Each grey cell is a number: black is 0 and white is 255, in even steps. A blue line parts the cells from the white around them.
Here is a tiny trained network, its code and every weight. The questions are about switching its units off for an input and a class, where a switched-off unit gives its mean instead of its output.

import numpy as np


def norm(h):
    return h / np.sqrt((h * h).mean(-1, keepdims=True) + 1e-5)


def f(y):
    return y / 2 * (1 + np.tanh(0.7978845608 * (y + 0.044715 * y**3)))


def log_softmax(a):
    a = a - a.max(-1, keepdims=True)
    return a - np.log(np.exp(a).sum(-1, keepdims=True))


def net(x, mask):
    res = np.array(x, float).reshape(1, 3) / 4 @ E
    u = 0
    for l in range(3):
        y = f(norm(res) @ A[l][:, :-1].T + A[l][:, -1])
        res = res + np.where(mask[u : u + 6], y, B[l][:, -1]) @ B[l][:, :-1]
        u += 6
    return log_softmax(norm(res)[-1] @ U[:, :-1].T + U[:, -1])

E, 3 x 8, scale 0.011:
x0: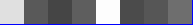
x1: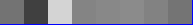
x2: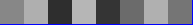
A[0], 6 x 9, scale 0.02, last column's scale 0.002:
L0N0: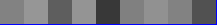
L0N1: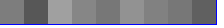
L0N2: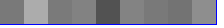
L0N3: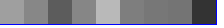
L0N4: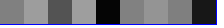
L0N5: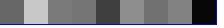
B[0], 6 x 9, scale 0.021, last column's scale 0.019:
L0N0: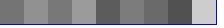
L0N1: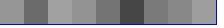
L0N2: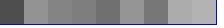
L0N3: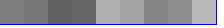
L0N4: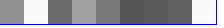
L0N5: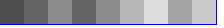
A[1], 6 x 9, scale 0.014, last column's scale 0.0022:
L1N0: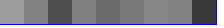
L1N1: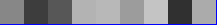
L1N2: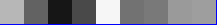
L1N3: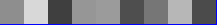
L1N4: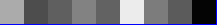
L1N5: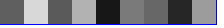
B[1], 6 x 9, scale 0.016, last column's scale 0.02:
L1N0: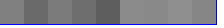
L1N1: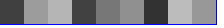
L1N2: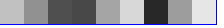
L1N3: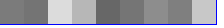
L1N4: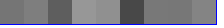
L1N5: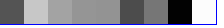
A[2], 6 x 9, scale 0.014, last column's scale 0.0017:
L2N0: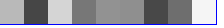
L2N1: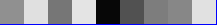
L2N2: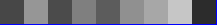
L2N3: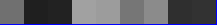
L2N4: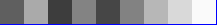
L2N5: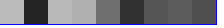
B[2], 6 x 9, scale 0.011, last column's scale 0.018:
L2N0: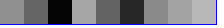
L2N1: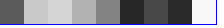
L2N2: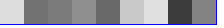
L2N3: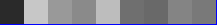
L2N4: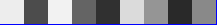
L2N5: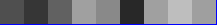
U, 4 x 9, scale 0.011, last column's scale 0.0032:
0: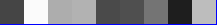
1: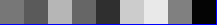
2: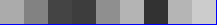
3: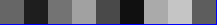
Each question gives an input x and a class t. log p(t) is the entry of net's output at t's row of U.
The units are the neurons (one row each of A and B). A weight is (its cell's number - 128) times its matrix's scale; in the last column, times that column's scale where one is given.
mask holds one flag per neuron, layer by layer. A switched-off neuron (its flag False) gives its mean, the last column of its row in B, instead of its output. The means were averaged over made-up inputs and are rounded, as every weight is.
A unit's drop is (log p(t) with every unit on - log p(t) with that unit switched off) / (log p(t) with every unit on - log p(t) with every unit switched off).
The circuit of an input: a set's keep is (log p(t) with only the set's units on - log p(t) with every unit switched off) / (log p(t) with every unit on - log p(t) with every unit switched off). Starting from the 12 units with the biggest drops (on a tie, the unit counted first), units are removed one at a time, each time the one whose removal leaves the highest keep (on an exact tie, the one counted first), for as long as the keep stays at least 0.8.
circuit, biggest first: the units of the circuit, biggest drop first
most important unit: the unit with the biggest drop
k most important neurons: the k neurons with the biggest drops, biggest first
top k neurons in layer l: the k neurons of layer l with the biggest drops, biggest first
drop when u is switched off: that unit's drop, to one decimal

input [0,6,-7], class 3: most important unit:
L0N4
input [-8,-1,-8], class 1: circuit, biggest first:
[L0N4; L1N5]
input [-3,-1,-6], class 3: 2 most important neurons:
[L0N4; L0N0]
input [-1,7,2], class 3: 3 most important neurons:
[L0N4; L0N0; L1N5]
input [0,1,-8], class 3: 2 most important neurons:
[L0N4; L0N3]
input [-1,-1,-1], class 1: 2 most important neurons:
[L0N5; L1N5]
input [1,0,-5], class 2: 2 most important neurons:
[L0N4; L0N0]
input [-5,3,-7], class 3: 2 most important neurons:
[L0N4; L1N5]
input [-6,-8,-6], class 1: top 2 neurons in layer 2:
[L2N4; L2N2]
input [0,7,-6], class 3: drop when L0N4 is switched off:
0.4
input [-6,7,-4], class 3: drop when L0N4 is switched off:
0.7
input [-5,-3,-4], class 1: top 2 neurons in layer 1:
[L1N5; L1N3]
